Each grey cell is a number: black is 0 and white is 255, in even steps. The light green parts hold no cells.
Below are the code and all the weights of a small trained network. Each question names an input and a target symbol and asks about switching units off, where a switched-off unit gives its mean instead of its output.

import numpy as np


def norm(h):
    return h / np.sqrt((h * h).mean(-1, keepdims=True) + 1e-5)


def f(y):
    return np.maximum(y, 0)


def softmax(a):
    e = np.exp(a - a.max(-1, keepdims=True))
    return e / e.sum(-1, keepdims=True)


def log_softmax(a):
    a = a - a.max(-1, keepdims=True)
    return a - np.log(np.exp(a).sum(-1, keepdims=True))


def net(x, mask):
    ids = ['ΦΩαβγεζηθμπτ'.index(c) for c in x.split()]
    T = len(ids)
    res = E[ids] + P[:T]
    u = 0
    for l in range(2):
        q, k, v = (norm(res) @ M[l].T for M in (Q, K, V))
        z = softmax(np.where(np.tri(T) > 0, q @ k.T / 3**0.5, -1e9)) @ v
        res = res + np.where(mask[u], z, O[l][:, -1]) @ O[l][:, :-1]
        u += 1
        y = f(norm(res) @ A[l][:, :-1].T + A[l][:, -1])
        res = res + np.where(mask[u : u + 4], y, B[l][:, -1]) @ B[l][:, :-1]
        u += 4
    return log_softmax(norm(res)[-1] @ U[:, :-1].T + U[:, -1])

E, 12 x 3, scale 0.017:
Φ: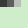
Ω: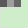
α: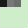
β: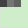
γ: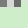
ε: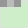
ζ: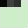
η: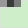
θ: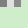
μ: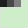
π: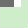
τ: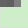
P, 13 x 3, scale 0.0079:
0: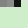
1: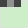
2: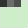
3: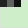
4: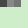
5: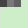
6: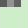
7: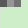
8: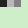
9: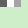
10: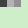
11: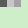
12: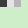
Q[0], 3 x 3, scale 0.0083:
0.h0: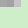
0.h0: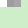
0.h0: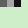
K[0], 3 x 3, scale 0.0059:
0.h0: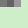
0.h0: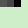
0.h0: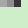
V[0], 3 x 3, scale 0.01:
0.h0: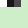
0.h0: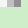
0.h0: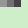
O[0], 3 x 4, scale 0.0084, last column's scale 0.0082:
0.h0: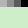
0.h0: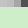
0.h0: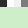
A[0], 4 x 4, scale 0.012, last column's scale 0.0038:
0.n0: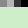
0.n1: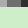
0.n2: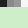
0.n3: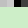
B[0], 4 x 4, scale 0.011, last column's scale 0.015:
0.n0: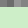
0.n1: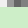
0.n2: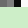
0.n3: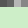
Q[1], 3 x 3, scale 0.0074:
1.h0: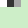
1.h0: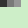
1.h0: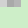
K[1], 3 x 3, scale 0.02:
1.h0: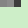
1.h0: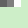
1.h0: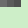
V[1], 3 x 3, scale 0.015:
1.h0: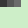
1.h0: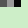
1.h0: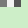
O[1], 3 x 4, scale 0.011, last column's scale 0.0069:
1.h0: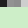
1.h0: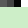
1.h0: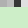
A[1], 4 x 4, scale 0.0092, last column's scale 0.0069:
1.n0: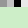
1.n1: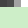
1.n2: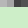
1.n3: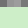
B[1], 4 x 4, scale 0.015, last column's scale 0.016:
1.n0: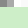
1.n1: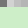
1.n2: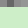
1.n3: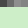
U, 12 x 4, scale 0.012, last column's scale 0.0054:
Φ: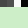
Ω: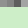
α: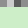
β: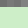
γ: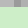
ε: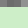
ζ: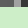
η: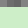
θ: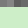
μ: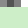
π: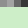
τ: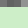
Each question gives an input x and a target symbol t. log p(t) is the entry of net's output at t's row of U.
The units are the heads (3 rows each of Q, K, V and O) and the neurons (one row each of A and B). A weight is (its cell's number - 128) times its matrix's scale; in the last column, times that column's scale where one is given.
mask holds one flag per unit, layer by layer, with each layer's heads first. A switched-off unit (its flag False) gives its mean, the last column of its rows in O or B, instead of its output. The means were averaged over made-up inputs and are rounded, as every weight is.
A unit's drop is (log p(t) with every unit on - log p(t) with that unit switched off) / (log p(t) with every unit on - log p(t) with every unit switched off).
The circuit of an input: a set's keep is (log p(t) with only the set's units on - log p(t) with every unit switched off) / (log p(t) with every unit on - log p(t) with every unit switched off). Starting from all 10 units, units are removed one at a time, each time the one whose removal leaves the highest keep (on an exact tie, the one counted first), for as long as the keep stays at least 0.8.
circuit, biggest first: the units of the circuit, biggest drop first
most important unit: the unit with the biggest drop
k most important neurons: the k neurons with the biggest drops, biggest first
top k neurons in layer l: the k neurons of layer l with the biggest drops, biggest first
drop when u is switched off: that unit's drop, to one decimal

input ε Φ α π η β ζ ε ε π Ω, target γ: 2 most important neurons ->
(0.n2; 0.n3)
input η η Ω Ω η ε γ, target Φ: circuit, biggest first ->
(0.n3; 0.n2; 0.h0; 1.h0)
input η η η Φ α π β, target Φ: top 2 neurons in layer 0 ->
(0.n2; 0.n3)
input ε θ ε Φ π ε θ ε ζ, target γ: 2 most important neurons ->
(0.n2; 0.n3)
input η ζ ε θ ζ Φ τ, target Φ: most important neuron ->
(0.n3)
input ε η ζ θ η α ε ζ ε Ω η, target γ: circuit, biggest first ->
(0.h0; 0.n2; 1.h0)
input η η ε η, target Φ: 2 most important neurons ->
(0.n2; 0.n3)
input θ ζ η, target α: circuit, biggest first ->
(0.h0; 1.h0; 0.n2; 1.n0)
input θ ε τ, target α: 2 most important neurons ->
(0.n2; 1.n0)
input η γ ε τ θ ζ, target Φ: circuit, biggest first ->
(0.n3; 0.n2; 0.h0; 1.h0)
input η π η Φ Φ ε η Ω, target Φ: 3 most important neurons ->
(0.n2; 0.n3; 0.n1)
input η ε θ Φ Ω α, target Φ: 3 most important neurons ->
(0.n3; 0.n2; 0.n1)
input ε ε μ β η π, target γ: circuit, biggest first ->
(0.n2; 0.h0; 1.h0)
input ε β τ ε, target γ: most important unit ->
0.h0
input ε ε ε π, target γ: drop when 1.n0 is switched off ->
-0.1
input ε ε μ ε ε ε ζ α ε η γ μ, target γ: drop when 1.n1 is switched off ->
0.0
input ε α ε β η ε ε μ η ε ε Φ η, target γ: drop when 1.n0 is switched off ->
-0.1
